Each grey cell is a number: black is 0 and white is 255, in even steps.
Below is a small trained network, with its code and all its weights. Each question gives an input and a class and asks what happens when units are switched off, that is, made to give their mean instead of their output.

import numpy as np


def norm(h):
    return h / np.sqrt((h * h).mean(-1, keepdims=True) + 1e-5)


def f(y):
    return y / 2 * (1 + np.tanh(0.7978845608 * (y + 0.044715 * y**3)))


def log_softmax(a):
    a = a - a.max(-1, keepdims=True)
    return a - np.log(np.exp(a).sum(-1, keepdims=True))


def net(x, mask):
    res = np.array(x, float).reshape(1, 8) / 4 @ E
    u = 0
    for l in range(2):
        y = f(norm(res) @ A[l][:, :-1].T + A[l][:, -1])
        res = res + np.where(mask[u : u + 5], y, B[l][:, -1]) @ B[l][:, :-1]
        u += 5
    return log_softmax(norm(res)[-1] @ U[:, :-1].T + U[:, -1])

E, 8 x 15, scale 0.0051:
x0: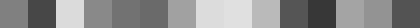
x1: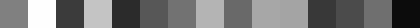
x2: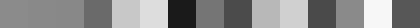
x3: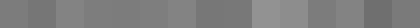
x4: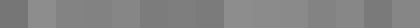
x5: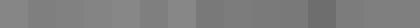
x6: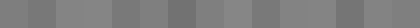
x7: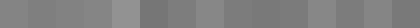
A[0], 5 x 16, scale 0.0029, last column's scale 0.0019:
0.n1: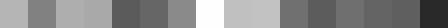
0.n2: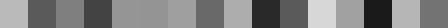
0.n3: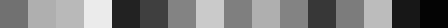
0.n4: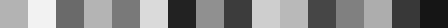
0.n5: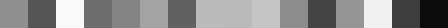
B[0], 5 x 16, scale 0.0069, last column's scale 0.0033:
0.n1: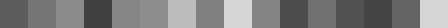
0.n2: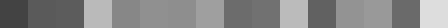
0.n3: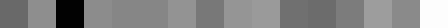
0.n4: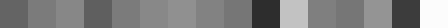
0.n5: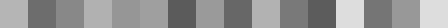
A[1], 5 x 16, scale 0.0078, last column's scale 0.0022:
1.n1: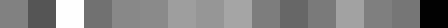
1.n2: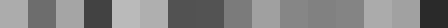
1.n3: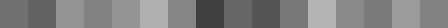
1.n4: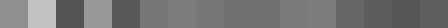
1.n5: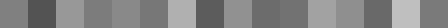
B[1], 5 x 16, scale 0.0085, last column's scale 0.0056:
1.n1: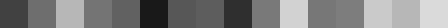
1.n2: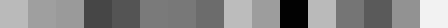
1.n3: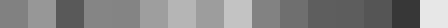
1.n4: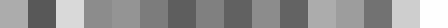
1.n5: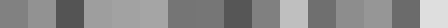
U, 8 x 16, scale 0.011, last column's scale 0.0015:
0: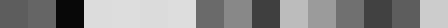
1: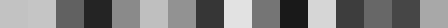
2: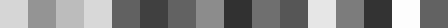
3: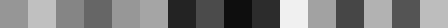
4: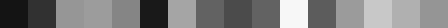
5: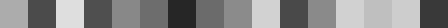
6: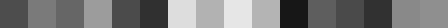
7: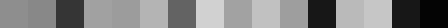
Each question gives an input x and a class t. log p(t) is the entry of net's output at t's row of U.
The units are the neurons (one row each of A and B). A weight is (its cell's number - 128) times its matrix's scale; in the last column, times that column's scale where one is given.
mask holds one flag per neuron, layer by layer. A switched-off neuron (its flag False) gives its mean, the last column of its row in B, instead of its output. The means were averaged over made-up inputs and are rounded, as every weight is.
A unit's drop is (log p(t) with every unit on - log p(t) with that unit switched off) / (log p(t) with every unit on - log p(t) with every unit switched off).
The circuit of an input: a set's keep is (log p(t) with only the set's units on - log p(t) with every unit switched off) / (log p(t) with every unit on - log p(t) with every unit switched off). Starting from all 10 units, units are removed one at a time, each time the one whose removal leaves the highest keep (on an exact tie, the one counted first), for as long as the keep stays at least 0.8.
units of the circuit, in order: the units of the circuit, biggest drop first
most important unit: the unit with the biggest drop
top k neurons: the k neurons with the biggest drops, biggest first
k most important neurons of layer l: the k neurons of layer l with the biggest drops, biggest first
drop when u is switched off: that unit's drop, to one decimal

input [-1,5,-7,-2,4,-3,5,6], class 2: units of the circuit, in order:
[1.n4]
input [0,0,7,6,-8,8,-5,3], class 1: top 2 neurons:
[1.n2, 1.n1]
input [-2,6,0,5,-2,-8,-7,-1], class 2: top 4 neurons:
[1.n4, 1.n5, 0.n2, 1.n1]
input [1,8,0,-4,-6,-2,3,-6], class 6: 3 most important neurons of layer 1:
[1.n5, 1.n1, 1.n4]
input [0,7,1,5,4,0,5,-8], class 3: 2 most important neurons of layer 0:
[0.n4, 0.n5]
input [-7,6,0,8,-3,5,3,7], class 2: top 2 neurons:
[1.n4, 1.n5]
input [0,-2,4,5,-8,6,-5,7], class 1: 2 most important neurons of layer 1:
[1.n2, 1.n4]
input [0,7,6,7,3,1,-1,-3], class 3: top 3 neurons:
[0.n4, 1.n3, 1.n4]
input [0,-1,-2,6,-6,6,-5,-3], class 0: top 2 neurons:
[1.n1, 0.n2]
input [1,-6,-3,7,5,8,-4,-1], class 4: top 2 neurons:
[1.n1, 0.n3]
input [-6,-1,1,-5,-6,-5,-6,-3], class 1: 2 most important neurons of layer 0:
[0.n3, 0.n4]
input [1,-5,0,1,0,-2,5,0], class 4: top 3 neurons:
[1.n1, 0.n3, 0.n2]
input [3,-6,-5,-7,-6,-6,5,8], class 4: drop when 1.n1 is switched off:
0.4
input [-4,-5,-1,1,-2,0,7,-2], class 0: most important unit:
0.n2
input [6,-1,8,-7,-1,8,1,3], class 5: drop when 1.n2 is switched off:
0.1
